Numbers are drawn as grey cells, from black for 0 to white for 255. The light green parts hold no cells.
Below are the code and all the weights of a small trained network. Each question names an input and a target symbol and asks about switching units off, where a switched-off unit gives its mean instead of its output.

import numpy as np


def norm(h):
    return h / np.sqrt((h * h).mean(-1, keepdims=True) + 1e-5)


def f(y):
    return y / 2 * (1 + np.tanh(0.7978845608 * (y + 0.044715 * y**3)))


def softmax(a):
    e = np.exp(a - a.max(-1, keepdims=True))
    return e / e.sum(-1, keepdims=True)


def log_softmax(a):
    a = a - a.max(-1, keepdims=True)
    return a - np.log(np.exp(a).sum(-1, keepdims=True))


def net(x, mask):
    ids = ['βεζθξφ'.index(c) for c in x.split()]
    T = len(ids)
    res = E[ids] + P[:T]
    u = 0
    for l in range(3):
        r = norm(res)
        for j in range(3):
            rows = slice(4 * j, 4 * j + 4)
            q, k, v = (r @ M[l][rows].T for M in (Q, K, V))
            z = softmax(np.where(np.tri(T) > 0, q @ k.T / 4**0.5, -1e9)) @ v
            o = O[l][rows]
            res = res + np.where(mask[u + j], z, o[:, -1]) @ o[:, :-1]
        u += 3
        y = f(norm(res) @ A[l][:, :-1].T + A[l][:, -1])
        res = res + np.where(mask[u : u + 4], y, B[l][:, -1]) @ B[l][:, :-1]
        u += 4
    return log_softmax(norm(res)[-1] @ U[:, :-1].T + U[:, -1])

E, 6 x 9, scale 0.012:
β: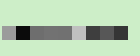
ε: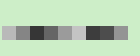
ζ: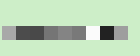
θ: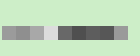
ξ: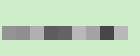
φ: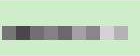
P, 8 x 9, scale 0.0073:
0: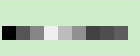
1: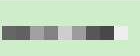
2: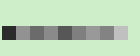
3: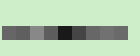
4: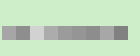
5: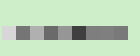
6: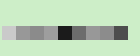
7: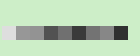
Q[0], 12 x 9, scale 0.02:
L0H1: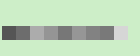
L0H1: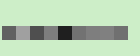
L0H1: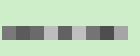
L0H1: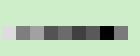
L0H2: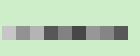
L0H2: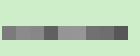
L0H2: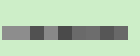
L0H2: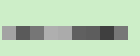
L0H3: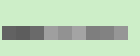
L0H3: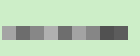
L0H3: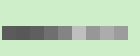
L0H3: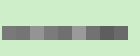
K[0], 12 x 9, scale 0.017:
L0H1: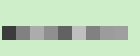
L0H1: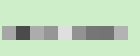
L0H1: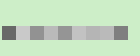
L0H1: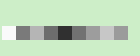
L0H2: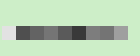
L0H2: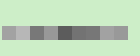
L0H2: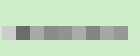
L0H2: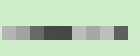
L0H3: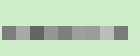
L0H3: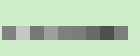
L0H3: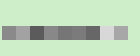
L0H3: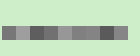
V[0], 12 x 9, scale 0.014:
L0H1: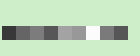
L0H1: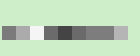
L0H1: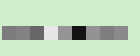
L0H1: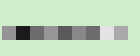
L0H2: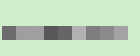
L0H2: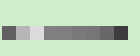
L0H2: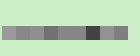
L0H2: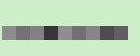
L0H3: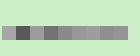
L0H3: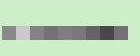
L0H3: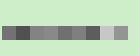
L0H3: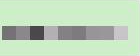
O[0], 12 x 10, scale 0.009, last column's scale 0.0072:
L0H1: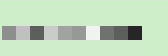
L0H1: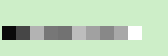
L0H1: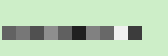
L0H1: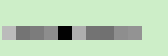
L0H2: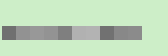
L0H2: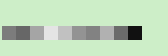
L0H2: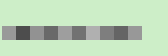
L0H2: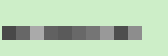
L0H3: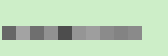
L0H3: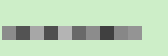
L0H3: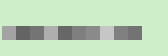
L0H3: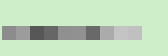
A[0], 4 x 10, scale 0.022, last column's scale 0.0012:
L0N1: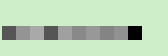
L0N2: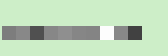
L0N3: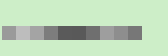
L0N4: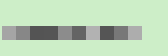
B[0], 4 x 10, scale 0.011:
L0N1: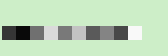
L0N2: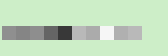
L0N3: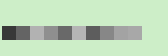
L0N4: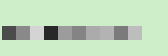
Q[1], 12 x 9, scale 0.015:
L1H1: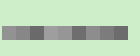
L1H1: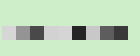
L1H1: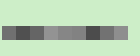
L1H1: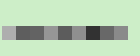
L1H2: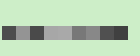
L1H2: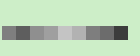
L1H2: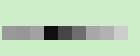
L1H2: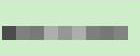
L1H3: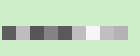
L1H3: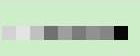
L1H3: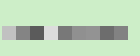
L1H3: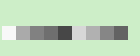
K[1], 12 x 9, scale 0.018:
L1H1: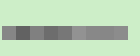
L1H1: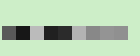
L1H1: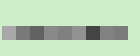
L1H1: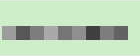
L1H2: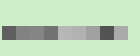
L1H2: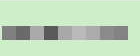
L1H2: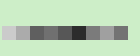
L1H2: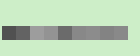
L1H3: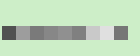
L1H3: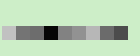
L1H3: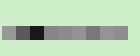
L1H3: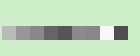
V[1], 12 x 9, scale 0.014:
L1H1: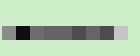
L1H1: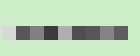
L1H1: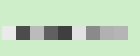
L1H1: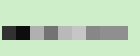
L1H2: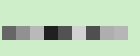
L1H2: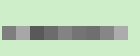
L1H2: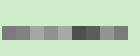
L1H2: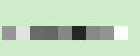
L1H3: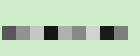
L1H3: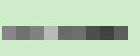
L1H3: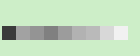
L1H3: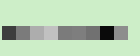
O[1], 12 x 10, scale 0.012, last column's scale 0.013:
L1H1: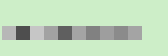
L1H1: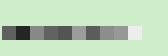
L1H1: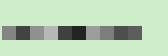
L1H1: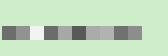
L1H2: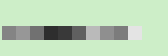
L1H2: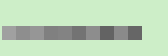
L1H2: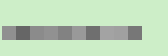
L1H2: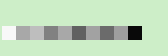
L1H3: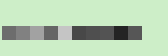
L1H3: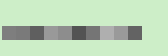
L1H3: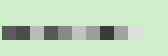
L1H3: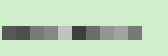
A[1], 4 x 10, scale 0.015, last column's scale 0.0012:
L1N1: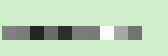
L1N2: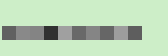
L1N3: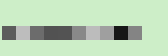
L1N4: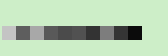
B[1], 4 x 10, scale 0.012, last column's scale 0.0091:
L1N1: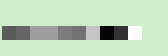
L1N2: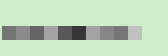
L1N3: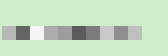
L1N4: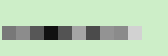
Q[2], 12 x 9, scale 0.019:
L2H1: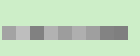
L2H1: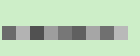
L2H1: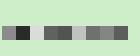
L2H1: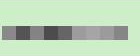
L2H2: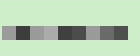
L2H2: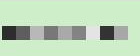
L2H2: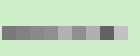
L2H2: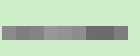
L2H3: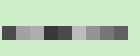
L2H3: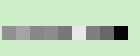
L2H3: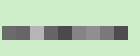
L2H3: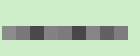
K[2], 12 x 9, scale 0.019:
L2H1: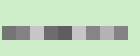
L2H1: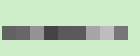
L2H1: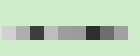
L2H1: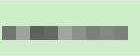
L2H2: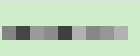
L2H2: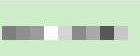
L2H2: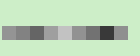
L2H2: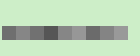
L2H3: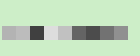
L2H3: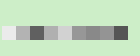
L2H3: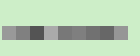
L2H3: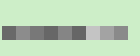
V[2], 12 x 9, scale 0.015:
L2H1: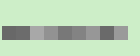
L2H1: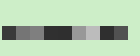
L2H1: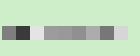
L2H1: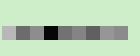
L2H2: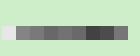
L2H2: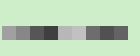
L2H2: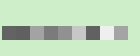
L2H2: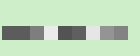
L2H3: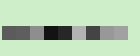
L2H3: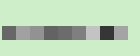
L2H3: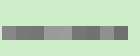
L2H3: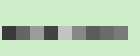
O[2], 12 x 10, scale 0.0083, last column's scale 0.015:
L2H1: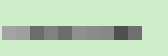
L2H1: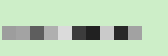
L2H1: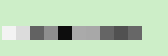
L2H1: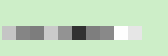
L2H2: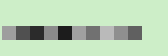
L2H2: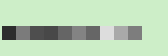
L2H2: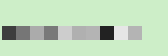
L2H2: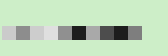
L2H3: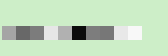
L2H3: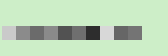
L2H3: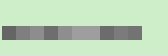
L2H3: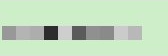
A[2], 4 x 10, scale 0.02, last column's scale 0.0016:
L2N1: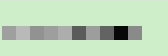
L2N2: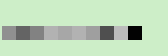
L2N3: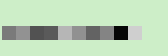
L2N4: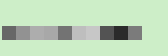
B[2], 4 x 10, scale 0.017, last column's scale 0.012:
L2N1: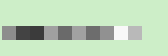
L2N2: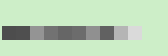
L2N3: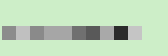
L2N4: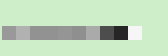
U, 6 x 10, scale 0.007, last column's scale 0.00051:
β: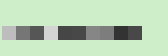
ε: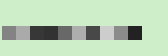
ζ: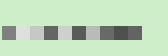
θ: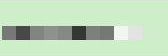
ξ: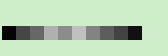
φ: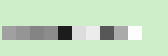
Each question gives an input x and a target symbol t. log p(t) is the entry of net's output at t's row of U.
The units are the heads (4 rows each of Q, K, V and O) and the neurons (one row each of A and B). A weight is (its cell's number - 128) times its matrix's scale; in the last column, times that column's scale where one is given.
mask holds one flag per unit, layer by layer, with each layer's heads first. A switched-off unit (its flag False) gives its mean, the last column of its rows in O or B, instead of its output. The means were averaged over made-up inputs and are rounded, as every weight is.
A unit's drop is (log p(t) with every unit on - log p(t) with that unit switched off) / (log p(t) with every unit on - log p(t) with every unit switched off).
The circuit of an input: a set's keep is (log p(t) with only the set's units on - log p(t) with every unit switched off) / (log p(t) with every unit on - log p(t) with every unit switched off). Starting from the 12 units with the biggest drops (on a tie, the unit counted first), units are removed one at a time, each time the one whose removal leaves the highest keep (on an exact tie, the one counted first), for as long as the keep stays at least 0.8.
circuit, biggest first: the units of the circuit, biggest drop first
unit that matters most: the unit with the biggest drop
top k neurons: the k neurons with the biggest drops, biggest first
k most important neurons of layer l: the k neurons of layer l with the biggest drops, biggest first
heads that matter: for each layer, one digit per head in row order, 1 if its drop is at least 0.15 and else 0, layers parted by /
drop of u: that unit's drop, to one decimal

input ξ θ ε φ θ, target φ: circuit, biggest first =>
[L0H1]
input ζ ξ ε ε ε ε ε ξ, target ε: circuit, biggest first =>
[L0H1 L2H2 L1H1]
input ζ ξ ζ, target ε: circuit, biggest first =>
[L0H1 L2H2 L1H1]
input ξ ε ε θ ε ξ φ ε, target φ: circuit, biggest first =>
[L1H3 L0H2]
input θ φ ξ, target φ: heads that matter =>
000 / 000 / 000
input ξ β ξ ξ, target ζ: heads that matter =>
000 / 100 / 000
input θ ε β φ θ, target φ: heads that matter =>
100 / 000 / 000
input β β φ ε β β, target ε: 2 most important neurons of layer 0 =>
[L0N1 L0N4]
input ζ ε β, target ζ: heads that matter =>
000 / 001 / 000
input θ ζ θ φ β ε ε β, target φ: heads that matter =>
000 / 110 / 100
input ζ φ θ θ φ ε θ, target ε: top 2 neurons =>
[L0N2 L0N4]
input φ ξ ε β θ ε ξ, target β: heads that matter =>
000 / 100 / 010
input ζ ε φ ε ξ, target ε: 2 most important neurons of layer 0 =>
[L0N4 L0N2]
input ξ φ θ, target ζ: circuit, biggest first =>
[L1H1]
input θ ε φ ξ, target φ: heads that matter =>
100 / 000 / 000
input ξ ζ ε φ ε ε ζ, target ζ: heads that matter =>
000 / 000 / 000
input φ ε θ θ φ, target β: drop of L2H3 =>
0.1
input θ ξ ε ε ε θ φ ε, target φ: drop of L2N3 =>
0.0
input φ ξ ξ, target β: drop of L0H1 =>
0.1
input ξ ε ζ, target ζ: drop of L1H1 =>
0.5
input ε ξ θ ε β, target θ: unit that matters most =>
L0H1
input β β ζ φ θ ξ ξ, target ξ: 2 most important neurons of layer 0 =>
[L0N4 L0N1]
